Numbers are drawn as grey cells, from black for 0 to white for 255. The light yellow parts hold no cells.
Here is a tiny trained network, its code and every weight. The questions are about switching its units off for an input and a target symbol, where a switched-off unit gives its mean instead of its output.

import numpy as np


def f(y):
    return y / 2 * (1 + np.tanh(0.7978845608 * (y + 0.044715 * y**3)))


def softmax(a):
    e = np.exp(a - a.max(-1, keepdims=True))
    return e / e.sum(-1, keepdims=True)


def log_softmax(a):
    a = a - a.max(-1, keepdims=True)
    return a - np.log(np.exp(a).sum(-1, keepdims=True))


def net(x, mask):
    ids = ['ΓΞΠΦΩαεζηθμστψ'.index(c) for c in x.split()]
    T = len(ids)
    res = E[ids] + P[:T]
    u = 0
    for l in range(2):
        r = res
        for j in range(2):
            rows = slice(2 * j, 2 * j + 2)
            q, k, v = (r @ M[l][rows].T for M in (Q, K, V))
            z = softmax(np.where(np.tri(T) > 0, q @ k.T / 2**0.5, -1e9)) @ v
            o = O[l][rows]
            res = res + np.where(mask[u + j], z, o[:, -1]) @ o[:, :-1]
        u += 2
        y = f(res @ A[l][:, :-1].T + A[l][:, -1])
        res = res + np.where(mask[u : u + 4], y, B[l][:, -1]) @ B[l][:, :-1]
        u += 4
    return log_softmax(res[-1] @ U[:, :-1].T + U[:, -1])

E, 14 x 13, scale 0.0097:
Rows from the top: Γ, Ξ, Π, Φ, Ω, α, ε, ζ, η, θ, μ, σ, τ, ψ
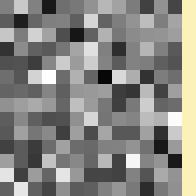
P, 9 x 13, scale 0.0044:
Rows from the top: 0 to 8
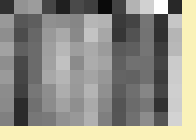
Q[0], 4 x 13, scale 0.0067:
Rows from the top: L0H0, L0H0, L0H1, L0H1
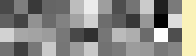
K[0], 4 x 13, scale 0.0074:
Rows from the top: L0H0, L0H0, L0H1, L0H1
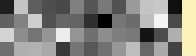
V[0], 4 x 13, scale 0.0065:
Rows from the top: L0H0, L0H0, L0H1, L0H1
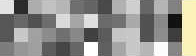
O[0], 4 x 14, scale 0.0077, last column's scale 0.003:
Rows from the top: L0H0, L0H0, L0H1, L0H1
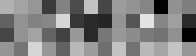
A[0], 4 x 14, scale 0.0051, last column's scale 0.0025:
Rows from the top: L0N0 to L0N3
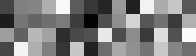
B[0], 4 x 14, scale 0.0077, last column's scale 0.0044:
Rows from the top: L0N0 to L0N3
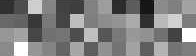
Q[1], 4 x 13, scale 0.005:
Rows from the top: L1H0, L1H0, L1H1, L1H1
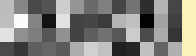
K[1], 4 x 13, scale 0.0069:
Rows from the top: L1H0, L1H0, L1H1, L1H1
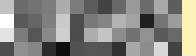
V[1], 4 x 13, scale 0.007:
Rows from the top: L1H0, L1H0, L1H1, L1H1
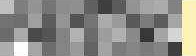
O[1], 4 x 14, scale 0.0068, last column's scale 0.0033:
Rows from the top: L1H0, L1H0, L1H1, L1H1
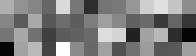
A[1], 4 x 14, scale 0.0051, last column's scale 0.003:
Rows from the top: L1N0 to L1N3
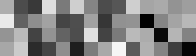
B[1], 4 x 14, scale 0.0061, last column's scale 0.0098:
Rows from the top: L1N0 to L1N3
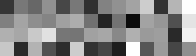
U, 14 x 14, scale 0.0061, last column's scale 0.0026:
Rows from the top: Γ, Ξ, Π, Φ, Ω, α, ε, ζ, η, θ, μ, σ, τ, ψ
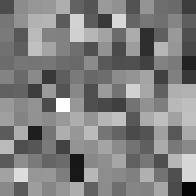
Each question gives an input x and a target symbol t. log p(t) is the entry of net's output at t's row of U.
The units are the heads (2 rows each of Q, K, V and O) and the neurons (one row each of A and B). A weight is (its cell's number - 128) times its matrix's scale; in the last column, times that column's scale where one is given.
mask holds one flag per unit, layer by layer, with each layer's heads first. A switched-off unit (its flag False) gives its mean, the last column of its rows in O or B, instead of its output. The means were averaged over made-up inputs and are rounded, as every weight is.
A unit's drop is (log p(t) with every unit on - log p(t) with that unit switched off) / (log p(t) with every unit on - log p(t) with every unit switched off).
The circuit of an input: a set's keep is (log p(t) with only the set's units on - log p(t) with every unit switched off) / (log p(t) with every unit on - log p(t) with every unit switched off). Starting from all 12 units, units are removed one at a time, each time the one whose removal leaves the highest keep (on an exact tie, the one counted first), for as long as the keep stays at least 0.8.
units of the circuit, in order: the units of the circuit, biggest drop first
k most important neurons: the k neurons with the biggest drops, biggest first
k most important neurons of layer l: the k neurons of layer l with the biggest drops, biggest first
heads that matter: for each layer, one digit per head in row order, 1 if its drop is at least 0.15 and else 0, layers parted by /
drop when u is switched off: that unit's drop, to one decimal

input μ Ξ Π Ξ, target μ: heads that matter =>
01 / 01
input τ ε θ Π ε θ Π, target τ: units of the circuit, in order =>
[L0N2; L1N2; L0H1; L0H0]
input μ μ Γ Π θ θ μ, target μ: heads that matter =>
11 / 01
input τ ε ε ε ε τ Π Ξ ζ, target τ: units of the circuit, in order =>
[L0H0; L1N2]
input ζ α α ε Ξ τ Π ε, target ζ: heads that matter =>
01 / 11
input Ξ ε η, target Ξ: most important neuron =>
[L1N1]
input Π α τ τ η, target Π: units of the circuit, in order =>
[L0H0; L1H1; L0N2]
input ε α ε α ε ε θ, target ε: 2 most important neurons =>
[L1N0; L1N1]
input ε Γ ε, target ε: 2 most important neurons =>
[L1N0; L1N1]
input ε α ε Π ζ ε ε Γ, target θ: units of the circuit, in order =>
[L0H1; L1N0]
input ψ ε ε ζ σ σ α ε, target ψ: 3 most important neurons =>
[L1N3; L0N1; L0N3]
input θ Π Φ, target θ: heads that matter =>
10 / 01
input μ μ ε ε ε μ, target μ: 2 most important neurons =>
[L0N1; L1N3]
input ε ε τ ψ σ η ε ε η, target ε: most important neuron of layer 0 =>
[L0N2]
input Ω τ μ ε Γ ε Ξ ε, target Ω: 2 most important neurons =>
[L0N0; L1N1]
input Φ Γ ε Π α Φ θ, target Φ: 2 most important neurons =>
[L0N0; L0N3]
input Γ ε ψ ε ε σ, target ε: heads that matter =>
10 / 00
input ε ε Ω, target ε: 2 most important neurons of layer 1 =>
[L1N0; L1N1]
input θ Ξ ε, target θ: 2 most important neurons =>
[L0N3; L0N2]
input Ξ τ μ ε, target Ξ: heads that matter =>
01 / 01
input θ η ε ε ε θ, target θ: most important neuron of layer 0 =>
[L0N3]
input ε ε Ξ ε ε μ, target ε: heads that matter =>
10 / 01
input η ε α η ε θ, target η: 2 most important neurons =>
[L0N3; L1N0]
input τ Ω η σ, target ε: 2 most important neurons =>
[L1N0; L0N1]
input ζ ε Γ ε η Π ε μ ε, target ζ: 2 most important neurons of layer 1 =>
[L1N2; L1N0]
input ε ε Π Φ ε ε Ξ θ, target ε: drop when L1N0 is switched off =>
0.4
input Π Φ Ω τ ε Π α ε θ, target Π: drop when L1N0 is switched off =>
0.1
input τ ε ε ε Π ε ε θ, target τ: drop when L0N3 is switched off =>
0.0
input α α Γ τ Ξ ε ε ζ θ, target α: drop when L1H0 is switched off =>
0.1
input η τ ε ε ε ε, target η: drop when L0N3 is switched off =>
0.2
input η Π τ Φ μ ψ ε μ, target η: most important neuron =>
[L0N3]
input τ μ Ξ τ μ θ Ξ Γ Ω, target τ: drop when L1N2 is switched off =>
0.4
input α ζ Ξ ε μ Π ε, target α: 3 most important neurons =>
[L1N3; L0N1; L0N3]
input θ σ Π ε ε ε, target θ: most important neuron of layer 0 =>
[L0N3]
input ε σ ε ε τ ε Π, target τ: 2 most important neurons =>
[L1N2; L0N2]
